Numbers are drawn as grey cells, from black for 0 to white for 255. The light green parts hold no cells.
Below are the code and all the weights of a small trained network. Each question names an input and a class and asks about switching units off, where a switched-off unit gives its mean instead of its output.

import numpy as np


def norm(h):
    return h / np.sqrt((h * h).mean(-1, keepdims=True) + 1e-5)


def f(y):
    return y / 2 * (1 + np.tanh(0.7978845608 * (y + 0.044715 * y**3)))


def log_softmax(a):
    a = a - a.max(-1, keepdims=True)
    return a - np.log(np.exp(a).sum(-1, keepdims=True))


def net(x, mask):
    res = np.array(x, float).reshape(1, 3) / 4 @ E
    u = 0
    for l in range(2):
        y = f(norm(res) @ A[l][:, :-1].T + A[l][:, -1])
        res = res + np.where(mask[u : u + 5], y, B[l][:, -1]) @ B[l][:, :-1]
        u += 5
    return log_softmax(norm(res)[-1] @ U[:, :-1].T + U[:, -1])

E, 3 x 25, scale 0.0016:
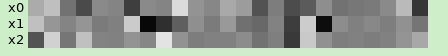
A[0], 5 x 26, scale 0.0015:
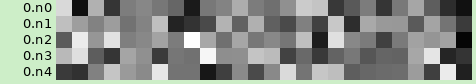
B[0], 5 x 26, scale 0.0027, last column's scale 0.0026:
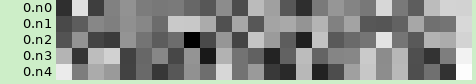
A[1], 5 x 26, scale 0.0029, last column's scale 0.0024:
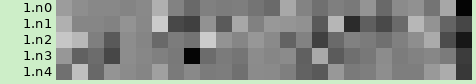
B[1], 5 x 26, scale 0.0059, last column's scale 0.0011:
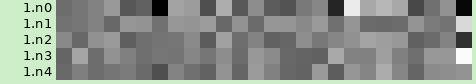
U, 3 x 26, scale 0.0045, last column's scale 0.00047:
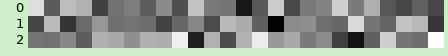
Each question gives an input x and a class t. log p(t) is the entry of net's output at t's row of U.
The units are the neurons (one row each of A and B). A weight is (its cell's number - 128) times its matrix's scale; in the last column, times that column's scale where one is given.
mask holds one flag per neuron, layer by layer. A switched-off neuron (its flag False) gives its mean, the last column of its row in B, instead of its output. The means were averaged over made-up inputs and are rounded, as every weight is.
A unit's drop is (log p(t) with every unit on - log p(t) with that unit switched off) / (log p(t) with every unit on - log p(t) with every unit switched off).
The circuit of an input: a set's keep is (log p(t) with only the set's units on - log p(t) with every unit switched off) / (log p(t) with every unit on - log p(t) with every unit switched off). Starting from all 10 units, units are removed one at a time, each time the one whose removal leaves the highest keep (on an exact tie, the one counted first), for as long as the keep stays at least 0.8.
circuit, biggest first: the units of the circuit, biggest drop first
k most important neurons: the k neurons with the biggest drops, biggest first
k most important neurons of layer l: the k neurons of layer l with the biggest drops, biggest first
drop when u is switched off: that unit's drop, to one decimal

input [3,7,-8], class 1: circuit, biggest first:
(0.n0)
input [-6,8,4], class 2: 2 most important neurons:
(0.n1 1.n1)
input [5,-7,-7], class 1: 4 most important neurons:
(0.n1 0.n4 0.n0 1.n3)
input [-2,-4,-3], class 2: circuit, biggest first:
(0.n2 0.n3)
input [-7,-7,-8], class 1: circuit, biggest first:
(0.n3 1.n3)
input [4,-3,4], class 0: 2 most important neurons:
(0.n3 0.n0)
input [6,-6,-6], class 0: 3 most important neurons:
(0.n2 0.n1 0.n3)
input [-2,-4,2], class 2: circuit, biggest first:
(0.n3 0.n0)
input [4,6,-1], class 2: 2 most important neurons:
(0.n4 0.n1)
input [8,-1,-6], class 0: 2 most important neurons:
(0.n3 0.n2)
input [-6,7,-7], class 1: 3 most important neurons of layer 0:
(0.n0 0.n3 0.n1)
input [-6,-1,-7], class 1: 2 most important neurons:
(0.n0 0.n3)
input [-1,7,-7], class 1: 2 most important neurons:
(0.n0 1.n3)
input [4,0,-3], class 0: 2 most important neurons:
(0.n3 0.n2)
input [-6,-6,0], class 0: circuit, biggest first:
(0.n4)
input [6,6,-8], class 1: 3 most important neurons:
(0.n0 0.n4 1.n3)
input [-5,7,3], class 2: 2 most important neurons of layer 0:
(0.n1 0.n3)
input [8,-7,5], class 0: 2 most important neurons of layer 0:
(0.n1 0.n3)
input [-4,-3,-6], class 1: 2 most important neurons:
(0.n3 0.n0)
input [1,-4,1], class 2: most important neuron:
(0.n4)
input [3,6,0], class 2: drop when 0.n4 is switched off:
0.1
